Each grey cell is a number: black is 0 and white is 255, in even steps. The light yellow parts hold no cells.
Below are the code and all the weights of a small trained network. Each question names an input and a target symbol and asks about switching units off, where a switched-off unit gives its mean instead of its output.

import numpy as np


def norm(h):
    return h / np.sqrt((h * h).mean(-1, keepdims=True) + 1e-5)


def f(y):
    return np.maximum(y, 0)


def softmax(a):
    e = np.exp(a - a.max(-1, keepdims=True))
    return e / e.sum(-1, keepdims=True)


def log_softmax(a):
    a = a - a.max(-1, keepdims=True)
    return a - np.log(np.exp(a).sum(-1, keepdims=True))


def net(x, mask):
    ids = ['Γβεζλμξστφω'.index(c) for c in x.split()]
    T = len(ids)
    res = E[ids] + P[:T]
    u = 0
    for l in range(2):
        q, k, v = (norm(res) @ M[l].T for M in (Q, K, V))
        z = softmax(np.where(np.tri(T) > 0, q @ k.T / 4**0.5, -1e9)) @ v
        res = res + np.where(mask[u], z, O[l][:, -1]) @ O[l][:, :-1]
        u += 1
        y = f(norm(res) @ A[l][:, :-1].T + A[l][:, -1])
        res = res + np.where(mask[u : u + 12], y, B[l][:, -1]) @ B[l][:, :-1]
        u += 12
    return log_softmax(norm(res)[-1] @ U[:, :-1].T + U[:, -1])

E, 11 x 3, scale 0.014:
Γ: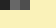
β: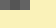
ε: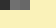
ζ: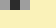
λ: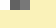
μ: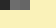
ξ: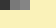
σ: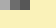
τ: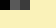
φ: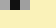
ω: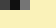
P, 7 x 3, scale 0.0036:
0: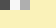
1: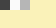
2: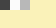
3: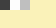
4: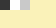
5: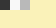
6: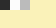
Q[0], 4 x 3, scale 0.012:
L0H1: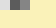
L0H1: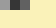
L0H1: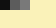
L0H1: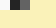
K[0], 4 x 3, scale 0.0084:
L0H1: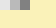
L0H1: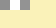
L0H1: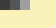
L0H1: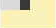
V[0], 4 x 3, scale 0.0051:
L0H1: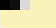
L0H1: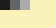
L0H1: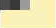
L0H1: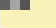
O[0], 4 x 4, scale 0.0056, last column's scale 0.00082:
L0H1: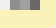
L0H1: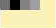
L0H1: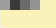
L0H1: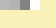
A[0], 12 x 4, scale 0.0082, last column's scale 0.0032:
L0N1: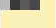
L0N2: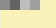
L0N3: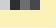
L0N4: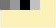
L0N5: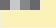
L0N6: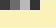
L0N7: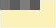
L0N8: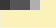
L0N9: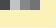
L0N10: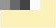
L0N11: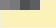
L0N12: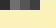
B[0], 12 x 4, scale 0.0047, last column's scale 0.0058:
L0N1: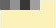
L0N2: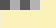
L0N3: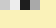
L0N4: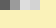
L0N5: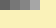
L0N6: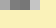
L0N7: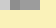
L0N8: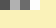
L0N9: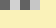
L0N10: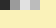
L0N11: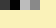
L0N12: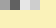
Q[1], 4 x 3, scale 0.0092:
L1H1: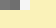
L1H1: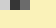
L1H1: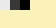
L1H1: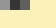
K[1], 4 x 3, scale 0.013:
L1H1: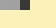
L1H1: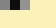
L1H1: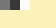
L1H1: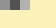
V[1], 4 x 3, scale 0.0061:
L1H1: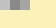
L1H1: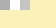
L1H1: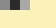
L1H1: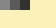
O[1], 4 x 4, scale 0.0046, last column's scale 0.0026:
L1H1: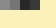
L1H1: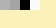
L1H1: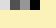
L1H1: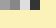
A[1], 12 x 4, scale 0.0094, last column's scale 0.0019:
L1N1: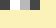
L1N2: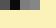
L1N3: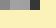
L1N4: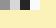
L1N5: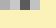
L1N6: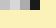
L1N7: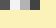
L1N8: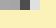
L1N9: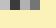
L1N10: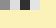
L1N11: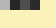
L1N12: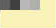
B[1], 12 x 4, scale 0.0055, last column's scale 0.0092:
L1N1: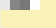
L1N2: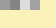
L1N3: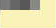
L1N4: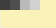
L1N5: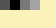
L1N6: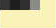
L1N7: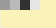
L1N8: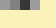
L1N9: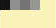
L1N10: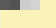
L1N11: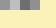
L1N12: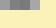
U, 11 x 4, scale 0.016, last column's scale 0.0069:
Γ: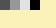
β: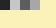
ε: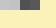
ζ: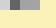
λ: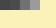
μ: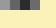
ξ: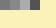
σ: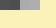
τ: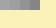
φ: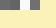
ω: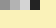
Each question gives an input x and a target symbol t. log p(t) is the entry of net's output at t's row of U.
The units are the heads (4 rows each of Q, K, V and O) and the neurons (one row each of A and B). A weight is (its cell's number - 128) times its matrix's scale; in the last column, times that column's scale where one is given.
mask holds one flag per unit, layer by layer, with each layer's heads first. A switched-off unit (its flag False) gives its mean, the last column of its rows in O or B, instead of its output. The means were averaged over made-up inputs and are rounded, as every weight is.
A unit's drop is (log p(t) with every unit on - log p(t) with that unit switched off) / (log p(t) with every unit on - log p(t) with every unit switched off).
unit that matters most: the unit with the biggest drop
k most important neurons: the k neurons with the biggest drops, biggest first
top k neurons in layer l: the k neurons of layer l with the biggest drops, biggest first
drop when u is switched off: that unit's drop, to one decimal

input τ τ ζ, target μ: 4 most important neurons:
(L0N3 L1N10 L1N4 L0N8)
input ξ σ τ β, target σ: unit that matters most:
L0H1
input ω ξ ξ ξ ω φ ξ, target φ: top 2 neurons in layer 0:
(L0N3 L0N9)
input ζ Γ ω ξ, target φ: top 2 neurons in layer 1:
(L1N1 L1N7)
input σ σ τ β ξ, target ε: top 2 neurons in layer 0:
(L0N3 L0N10)
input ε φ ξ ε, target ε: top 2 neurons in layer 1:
(L1N4 L1N10)
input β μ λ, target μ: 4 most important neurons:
(L1N6 L0N3 L0N1 L1N7)
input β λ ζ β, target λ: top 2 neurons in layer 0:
(L0N3 L0N1)
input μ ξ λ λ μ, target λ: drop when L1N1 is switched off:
-0.1
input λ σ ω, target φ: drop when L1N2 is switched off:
0.2
